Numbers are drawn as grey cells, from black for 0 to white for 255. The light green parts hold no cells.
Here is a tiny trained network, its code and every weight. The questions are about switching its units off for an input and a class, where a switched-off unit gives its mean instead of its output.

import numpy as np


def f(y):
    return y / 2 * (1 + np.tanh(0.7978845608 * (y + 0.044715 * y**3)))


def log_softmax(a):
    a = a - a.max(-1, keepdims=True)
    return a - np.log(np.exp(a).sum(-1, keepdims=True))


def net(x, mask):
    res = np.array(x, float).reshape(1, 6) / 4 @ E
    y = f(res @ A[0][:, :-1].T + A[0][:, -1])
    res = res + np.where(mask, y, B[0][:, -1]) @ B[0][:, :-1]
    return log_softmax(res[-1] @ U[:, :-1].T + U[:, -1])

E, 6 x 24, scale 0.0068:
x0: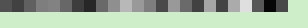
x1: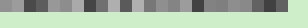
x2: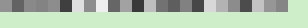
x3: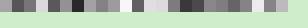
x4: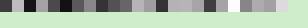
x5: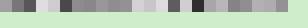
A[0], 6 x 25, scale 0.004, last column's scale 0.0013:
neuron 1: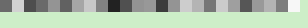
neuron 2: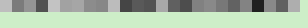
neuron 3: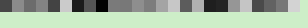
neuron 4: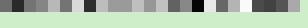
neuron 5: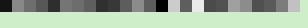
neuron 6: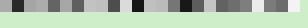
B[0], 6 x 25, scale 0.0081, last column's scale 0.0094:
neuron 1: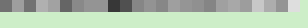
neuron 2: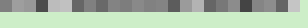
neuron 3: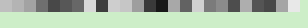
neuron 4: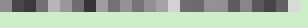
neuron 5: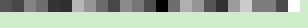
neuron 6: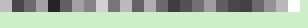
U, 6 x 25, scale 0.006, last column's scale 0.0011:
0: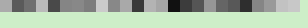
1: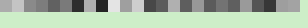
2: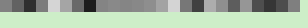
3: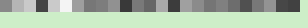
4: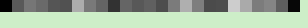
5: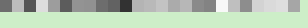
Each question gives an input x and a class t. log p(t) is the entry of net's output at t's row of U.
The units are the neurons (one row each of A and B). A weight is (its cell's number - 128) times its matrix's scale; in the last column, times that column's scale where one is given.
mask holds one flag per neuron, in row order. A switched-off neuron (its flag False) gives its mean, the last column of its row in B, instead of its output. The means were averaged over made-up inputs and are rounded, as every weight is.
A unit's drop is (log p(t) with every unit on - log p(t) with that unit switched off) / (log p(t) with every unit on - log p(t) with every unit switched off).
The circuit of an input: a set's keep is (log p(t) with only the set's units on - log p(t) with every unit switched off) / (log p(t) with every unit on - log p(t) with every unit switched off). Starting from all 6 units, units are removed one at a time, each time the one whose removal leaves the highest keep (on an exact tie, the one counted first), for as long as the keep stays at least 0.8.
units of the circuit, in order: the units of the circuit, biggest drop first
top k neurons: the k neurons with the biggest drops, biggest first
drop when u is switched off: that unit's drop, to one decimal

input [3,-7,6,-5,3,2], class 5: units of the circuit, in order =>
[neuron 5; neuron 1]
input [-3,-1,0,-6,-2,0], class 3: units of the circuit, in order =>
[neuron 5; neuron 2]
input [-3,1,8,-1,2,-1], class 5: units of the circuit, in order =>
[neuron 1; neuron 5]
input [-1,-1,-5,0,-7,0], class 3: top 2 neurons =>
[neuron 2; neuron 5]
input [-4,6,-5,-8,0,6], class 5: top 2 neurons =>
[neuron 1; neuron 5]
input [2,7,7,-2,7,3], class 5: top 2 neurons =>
[neuron 1; neuron 5]
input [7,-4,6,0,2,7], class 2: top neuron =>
[neuron 4]
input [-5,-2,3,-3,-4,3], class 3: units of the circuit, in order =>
[neuron 2; neuron 6]
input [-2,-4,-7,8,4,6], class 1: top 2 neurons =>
[neuron 3; neuron 1]
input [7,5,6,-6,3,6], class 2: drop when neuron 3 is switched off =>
0.0
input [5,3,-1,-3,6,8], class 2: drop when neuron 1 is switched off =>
-0.1
